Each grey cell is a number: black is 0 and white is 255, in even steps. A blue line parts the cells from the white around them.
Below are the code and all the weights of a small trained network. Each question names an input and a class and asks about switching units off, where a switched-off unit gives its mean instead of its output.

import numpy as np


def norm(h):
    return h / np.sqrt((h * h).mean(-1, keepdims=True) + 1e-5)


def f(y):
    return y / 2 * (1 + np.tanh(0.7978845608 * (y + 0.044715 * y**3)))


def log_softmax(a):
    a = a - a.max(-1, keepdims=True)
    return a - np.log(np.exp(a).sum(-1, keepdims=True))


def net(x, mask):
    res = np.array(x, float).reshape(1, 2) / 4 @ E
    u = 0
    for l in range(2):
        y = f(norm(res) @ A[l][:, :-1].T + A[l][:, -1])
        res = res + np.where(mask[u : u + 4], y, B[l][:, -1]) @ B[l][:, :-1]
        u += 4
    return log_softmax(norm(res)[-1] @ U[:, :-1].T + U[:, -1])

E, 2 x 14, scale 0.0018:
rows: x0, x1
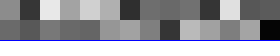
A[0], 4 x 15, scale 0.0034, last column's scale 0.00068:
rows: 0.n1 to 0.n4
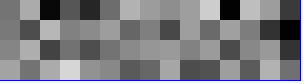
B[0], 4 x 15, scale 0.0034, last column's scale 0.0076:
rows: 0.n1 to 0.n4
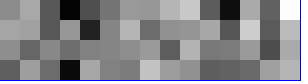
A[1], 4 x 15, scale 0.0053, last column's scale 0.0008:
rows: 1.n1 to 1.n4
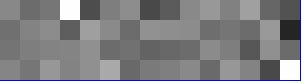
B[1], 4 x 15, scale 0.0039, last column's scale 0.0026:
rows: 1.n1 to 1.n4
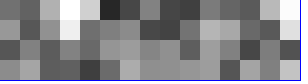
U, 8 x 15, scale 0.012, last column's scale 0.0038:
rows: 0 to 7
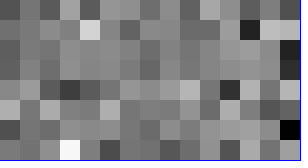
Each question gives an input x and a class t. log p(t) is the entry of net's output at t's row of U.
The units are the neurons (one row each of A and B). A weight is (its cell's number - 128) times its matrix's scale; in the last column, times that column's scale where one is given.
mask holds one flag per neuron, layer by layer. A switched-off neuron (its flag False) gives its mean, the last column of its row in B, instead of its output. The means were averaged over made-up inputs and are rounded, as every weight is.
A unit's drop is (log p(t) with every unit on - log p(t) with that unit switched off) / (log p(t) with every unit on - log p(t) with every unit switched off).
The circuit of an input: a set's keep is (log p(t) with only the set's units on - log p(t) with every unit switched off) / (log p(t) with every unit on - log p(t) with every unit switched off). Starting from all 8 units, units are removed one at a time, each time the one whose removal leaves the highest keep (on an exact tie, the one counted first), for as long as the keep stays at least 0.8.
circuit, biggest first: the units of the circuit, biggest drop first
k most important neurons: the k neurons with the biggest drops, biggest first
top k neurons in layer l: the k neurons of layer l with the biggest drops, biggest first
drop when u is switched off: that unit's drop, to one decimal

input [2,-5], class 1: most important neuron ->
[0.n1]
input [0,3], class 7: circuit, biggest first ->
[0.n4; 0.n1]
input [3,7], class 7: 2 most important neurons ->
[0.n1; 1.n1]
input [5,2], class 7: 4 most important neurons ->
[0.n1; 0.n2; 1.n1; 0.n3]
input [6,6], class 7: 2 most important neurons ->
[0.n1; 1.n1]
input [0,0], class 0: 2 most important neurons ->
[0.n1; 0.n3]
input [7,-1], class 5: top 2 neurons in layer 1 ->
[1.n2; 1.n1]
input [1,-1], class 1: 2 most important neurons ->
[0.n1; 0.n4]
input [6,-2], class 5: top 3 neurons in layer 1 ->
[1.n1; 1.n2; 1.n4]
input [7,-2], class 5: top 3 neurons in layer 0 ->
[0.n1; 0.n4; 0.n2]
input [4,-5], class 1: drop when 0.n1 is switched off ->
0.1
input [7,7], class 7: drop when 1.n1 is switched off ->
0.3
